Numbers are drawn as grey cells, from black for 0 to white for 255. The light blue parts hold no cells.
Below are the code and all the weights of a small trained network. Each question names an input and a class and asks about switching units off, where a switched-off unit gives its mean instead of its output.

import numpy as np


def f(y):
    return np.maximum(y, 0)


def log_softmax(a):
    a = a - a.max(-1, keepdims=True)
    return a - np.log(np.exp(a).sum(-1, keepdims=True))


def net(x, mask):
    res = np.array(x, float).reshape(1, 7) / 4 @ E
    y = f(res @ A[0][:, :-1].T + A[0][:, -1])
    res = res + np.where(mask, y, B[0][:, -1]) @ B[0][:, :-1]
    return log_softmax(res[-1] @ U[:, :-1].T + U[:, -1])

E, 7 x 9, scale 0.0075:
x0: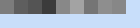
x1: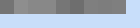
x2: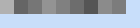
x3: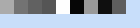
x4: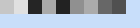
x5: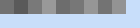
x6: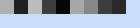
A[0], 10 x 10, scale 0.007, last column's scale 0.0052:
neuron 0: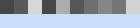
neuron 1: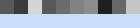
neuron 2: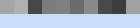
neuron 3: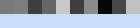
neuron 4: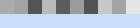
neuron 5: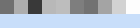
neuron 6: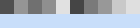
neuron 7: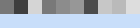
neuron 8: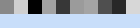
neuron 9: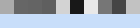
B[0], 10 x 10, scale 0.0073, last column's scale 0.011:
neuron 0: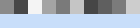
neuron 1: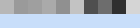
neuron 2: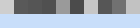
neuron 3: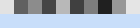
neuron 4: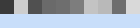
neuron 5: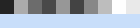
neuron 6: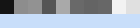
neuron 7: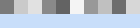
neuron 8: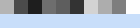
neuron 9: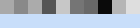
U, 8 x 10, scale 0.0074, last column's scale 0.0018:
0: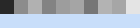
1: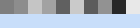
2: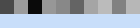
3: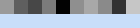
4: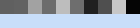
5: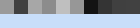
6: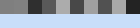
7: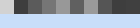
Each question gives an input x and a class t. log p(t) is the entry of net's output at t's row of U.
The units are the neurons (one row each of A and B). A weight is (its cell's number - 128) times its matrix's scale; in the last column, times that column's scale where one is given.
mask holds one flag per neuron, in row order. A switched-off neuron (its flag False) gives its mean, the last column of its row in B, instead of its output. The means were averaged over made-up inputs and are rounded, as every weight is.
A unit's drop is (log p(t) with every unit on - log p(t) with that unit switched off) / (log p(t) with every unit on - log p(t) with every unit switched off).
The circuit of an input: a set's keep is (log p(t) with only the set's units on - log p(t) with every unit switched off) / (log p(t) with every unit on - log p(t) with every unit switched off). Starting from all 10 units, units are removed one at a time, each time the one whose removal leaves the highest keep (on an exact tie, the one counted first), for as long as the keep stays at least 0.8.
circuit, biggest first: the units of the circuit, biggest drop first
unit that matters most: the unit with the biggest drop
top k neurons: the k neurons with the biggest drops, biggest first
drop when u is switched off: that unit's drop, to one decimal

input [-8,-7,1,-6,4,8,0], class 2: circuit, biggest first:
(neuron 4; neuron 0)
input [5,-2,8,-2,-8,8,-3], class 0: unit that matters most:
neuron 7
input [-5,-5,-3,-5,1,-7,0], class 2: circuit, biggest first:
(neuron 0; neuron 9)
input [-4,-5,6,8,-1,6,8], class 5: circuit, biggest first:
(neuron 8; neuron 1)
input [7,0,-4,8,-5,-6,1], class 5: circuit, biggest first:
(neuron 5; neuron 0)
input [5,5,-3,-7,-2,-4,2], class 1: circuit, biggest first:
(neuron 5; neuron 7)
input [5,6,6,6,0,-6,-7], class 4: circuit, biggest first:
(neuron 8; neuron 6)
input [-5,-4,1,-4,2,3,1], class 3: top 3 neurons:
(neuron 6; neuron 5; neuron 9)
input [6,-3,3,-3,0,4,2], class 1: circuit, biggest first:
(neuron 8; neuron 5; neuron 3)
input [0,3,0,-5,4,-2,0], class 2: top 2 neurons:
(neuron 4; neuron 0)
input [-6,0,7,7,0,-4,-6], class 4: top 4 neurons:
(neuron 8; neuron 6; neuron 9; neuron 4)
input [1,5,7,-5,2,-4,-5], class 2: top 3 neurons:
(neuron 4; neuron 0; neuron 9)
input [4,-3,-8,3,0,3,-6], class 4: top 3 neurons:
(neuron 8; neuron 6; neuron 4)
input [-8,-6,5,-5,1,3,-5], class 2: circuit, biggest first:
(neuron 4)
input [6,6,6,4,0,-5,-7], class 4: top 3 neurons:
(neuron 8; neuron 6; neuron 9)
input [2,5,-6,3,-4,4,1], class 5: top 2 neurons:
(neuron 5; neuron 1)
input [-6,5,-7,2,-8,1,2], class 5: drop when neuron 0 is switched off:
0.1
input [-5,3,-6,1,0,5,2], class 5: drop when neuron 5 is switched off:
0.2
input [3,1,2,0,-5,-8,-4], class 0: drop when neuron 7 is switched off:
0.3
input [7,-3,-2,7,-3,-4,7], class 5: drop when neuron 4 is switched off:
0.0
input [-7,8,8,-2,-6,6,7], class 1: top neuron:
(neuron 7)
